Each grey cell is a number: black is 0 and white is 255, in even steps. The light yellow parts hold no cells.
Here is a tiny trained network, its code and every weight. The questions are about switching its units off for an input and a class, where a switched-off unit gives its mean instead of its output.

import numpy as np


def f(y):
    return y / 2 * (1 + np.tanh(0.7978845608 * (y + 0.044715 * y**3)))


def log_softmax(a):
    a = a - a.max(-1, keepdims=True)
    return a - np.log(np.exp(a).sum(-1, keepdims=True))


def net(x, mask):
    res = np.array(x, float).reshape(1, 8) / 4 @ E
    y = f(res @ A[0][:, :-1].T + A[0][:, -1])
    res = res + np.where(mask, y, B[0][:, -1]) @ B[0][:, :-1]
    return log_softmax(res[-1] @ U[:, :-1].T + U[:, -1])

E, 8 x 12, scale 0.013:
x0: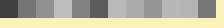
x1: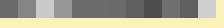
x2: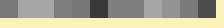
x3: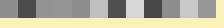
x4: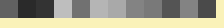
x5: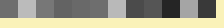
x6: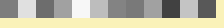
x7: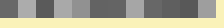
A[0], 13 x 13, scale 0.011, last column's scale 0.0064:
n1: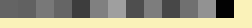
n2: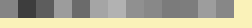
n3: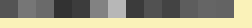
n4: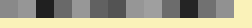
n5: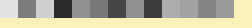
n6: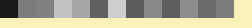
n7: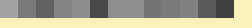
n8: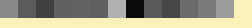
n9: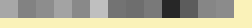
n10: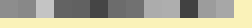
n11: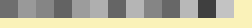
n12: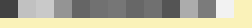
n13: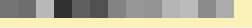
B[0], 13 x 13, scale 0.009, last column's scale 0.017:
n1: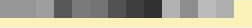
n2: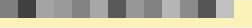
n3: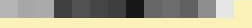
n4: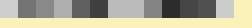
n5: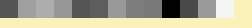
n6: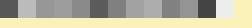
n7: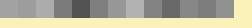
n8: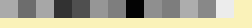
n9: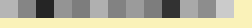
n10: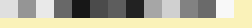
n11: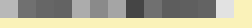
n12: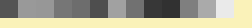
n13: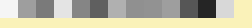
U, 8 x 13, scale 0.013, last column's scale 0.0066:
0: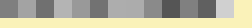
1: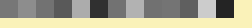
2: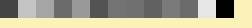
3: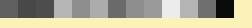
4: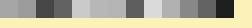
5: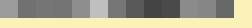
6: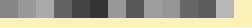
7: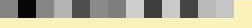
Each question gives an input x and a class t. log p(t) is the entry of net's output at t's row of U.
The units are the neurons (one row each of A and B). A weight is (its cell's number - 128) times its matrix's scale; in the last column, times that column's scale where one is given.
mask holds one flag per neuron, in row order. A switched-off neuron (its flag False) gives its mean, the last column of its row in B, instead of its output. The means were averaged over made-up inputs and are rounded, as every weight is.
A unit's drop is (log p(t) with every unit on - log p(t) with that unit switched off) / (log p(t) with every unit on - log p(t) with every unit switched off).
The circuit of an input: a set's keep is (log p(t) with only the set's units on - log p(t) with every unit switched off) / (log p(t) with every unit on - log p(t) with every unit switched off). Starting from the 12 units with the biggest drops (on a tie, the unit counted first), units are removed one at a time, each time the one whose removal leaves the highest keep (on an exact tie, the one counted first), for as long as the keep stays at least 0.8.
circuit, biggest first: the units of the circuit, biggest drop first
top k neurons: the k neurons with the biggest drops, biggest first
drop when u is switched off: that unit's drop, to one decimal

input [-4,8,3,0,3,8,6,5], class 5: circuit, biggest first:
[n9]
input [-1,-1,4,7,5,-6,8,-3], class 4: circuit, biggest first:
[n12; n5]
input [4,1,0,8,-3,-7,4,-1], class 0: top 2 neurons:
[n5; n10]
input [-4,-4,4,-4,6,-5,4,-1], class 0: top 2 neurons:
[n4; n10]
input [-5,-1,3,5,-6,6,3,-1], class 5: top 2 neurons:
[n11; n6]
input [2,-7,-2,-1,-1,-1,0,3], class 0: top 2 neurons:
[n10; n8]
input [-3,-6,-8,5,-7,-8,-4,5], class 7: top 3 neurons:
[n3; n8; n6]
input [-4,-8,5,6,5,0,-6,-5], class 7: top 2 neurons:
[n10; n2]
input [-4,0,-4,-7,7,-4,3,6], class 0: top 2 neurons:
[n4; n10]
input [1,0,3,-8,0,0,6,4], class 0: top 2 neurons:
[n10; n3]
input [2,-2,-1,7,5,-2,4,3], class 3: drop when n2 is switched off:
0.2
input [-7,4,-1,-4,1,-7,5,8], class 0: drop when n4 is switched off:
0.1
